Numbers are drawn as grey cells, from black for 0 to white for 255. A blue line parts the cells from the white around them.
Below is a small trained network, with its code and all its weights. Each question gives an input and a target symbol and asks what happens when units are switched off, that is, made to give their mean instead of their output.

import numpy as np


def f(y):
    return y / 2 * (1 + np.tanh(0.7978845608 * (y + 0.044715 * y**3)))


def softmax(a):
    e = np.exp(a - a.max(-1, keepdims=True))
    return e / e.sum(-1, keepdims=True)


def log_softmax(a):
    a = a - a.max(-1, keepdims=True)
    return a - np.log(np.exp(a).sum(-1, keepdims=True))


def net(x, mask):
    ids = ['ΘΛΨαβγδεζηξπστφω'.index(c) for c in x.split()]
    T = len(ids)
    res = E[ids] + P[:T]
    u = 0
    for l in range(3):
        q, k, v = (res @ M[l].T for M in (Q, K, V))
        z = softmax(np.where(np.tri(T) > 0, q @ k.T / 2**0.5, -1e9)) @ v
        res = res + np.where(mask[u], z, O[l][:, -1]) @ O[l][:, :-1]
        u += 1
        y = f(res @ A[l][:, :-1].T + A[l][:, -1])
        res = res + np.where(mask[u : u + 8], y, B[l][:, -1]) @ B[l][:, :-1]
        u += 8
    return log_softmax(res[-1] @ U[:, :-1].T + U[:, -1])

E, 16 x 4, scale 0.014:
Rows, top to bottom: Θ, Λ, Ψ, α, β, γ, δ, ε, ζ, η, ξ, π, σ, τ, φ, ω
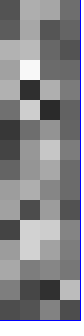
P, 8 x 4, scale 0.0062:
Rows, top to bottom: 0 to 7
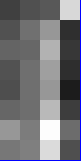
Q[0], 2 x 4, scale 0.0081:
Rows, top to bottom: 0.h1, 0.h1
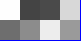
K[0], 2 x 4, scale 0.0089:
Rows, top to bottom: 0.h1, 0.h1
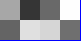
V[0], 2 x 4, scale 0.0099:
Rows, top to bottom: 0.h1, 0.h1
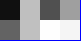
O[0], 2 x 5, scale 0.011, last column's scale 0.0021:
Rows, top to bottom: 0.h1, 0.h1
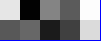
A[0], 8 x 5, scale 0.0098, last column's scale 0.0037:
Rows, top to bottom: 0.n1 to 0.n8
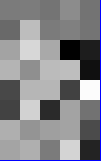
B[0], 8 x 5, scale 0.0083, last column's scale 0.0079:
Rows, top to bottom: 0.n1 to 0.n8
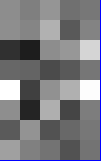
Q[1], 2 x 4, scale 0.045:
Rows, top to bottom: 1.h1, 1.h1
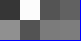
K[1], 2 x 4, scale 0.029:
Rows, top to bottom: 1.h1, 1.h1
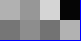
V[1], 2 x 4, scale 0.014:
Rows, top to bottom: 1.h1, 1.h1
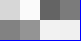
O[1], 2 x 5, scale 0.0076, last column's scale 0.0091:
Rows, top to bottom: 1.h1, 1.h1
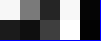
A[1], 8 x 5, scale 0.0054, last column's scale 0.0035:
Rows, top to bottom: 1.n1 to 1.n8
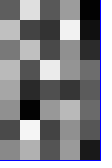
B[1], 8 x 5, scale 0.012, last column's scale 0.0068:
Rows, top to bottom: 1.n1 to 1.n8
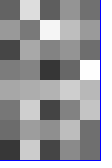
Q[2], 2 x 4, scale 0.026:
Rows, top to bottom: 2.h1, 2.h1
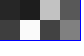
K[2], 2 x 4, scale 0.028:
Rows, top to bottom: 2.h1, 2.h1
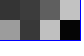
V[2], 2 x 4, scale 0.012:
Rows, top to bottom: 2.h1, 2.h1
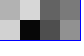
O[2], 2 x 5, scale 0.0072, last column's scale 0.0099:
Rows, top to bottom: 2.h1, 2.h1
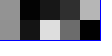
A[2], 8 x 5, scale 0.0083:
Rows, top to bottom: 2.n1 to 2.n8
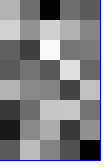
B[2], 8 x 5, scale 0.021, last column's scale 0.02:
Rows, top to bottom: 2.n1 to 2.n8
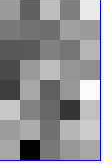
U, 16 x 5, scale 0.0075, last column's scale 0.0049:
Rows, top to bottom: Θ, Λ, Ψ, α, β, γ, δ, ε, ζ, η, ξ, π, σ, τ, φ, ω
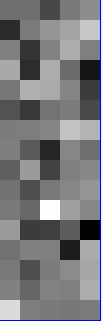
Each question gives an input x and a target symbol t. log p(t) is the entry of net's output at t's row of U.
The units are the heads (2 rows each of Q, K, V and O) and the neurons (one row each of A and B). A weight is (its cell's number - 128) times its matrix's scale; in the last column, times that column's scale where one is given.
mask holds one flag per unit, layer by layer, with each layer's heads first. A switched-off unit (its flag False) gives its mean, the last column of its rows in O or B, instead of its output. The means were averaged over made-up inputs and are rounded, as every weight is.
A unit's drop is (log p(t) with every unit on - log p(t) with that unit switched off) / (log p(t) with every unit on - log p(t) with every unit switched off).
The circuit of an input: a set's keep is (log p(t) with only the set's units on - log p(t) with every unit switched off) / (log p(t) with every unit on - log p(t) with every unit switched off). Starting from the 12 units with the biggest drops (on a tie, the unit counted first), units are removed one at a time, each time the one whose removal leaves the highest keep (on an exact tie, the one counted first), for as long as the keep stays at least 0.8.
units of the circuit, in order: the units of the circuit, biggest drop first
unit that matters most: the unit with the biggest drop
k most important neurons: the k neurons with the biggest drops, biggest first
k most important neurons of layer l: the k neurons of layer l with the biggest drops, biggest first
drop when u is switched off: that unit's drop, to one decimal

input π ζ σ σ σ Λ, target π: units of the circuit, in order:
[2.n8 1.h1 0.h1 2.h1]
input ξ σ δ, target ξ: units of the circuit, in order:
[2.h1]
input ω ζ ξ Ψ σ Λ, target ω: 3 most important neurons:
[2.n6 2.n5 2.n7]
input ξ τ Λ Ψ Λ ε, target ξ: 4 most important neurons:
[2.n4 1.n6 0.n3 2.n5]
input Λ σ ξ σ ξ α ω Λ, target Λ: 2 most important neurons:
[0.n3 2.n6]
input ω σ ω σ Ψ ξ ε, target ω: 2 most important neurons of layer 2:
[2.n6 2.n5]
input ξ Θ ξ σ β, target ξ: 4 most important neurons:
[2.n4 1.n6 0.n3 2.n5]
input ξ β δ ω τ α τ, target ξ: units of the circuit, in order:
[1.h1 2.h1]
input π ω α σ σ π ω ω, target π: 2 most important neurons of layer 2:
[2.n8 2.n5]
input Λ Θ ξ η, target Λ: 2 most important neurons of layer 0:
[0.n3 0.n5]
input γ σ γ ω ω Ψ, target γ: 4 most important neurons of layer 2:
[2.n3 2.n6 2.n7 2.n1]
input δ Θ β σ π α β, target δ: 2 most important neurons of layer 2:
[2.n7 2.n8]
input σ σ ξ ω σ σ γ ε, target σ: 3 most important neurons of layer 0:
[0.n3 0.n5 0.n6]
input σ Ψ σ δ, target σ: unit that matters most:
0.h1
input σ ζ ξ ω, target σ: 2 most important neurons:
[0.n3 2.n7]
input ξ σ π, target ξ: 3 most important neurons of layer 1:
[1.n6 1.n2 1.n5]
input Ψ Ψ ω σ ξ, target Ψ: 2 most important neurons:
[0.n3 1.n2]
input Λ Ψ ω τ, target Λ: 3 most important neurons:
[0.n3 2.n6 0.n5]
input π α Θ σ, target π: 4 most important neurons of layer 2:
[2.n8 2.n5 2.n1 2.n4]
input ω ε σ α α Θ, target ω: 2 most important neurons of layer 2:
[2.n6 2.n5]
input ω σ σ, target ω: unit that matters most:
1.h1
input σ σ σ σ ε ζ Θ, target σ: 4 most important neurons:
[0.n3 2.n7 2.n8 0.n5]
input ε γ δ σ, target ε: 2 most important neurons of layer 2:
[2.n8 2.n5]
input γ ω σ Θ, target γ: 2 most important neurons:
[0.n3 2.n3]
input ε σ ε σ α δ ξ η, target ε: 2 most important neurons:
[2.n8 2.n5]
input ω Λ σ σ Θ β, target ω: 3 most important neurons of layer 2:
[2.n6 2.n5 2.n7]
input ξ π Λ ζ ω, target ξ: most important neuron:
[2.n4]
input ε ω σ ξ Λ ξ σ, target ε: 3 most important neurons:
[2.n8 2.n5 2.n7]
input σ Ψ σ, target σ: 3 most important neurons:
[0.n3 2.n7 2.n8]
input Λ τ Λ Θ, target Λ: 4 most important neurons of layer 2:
[2.n6 2.n1 2.n8 2.n3]
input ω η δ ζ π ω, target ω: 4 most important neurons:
[2.n6 2.n5 2.n7 0.n5]
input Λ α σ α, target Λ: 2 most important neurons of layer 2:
[2.n6 2.n1]
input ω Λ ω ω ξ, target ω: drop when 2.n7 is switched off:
0.5
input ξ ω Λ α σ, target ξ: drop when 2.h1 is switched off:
0.2
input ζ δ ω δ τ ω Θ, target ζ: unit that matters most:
0.h1
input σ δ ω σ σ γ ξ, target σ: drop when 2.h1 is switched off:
0.7
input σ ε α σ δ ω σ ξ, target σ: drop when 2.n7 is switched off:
0.4
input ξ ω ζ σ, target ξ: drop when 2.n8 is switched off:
0.1
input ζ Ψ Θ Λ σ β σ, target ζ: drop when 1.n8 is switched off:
0.0
